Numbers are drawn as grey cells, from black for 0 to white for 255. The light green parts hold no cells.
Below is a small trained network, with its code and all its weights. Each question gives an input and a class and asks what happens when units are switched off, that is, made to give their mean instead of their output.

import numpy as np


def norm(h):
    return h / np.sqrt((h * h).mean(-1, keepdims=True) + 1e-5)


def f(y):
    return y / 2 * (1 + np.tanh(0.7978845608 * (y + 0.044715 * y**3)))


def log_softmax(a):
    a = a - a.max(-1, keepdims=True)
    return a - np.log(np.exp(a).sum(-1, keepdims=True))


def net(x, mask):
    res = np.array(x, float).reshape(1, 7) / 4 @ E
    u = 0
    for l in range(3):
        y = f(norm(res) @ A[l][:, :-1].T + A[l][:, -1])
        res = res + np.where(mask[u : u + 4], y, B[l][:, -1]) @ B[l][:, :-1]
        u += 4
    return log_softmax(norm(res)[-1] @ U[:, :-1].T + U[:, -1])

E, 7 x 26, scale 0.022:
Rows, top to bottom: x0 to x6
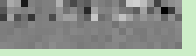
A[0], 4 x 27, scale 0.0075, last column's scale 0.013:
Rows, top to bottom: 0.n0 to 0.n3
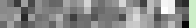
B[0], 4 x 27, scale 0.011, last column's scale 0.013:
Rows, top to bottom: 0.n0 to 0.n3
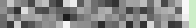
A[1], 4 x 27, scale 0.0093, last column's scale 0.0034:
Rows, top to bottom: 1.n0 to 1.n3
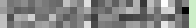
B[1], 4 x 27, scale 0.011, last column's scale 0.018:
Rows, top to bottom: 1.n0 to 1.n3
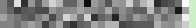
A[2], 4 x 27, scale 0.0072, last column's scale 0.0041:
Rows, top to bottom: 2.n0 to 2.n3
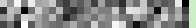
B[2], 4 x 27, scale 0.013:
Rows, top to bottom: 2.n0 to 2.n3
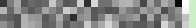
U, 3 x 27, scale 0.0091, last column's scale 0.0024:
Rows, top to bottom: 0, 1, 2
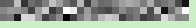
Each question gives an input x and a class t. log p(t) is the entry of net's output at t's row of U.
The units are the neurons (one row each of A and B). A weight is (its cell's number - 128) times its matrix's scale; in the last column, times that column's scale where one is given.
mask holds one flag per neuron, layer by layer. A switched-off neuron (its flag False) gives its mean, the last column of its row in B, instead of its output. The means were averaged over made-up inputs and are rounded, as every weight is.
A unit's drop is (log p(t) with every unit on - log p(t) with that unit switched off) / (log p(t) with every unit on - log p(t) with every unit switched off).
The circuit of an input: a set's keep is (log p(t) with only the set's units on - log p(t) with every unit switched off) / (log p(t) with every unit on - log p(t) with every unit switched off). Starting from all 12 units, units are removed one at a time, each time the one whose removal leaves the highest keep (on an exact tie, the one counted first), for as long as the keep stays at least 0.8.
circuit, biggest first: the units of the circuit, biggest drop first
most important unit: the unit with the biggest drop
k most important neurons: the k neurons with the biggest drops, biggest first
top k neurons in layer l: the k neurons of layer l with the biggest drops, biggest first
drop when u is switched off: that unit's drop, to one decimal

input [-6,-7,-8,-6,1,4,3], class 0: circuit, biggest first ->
(1.n0)
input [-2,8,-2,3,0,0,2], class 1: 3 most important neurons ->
(1.n0; 1.n2; 0.n2)
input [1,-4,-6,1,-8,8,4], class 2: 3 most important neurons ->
(1.n3; 0.n1; 0.n3)
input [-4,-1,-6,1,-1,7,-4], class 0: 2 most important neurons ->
(1.n0; 2.n0)
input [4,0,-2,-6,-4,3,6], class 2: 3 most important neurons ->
(0.n2; 1.n0; 2.n2)
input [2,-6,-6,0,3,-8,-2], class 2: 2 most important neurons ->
(0.n1; 1.n3)
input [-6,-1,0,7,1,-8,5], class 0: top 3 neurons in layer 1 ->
(1.n2; 1.n0; 1.n1)
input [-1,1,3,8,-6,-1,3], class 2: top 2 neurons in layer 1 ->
(1.n0; 1.n2)
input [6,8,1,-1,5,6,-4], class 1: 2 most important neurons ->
(2.n1; 1.n0)
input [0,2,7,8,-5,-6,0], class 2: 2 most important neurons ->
(1.n0; 2.n3)
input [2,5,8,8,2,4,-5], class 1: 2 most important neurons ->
(0.n1; 2.n0)
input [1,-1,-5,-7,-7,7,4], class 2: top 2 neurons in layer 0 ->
(0.n2; 0.n3)
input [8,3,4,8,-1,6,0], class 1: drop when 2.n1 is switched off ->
0.4
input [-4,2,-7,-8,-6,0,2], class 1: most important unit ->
1.n2
